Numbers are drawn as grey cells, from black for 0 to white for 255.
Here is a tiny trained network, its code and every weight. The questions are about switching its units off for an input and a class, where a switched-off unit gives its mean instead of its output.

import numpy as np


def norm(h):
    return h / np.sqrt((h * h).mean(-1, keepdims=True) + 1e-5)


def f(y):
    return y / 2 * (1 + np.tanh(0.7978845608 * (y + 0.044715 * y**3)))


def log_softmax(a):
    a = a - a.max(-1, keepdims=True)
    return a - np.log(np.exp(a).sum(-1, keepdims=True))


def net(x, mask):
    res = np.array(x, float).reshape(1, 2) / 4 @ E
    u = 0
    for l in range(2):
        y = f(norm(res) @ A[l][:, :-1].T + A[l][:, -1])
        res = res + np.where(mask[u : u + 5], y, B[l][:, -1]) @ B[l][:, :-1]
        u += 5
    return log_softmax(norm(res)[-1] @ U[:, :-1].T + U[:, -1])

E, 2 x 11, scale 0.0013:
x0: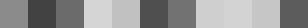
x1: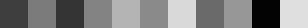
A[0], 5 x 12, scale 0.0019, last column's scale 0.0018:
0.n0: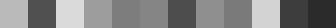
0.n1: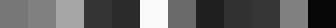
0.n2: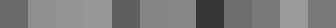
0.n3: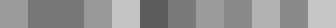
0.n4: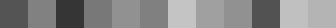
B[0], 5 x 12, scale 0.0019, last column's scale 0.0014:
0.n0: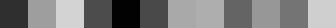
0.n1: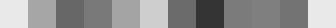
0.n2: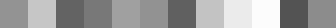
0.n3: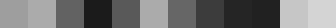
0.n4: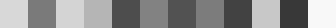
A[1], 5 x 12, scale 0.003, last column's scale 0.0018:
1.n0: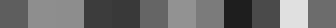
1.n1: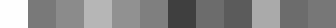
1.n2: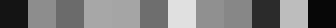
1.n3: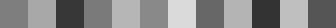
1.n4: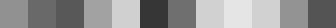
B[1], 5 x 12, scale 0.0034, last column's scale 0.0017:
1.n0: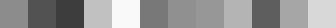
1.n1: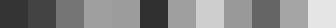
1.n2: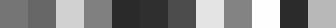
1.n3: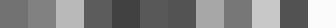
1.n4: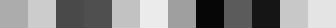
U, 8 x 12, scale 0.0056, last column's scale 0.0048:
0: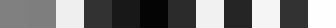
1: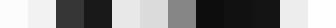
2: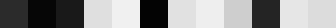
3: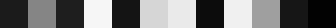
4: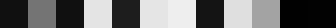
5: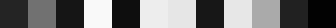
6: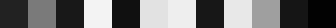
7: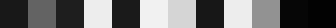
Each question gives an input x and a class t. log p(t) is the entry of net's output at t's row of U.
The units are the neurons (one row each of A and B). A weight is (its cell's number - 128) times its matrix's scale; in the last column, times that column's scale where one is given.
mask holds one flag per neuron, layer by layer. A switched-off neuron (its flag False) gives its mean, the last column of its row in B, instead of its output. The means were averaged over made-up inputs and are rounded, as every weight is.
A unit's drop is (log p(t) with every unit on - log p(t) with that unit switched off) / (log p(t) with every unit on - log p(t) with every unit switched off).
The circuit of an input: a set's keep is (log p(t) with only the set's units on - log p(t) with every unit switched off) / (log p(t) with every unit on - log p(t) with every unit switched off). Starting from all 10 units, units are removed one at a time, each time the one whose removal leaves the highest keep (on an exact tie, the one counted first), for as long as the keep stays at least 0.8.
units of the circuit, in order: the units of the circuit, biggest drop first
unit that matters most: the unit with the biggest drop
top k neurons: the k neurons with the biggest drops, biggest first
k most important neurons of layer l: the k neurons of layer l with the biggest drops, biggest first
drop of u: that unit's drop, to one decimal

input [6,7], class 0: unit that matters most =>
1.n2
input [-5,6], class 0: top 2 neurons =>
[1.n3 1.n4]
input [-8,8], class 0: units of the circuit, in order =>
[1.n3 1.n2]
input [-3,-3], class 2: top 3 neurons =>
[1.n1 1.n3 1.n4]
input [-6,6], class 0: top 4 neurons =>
[1.n3 1.n2 1.n4 0.n3]
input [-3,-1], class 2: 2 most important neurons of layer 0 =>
[0.n3 0.n0]
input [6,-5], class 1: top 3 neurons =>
[1.n4 0.n4 1.n2]
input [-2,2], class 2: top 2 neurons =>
[0.n4 1.n1]
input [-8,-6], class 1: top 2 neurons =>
[1.n2 1.n3]
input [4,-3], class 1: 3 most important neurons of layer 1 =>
[1.n2 1.n3 1.n1]
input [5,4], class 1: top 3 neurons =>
[1.n4 0.n4 0.n0]
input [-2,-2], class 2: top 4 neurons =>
[1.n1 1.n3 1.n4 1.n2]
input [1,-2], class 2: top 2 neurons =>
[1.n0 1.n4]
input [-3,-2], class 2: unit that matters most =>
1.n1
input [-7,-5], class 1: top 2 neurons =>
[1.n2 1.n3]
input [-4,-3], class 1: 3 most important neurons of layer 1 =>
[1.n2 1.n3 1.n0]
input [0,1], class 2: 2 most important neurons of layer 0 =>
[0.n4 0.n0]
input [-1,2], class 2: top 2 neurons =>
[0.n4 1.n1]
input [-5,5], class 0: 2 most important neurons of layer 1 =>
[1.n3 1.n4]
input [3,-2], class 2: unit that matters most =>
0.n3
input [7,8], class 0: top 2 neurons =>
[1.n2 1.n3]
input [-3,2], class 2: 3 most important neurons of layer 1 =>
[1.n1 1.n4 1.n2]
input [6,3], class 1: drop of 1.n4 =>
1.2
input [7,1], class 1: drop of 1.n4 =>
1.0
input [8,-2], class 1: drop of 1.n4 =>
1.2
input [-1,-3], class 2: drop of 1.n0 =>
0.8
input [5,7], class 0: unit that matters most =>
1.n2
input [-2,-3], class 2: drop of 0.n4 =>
0.4
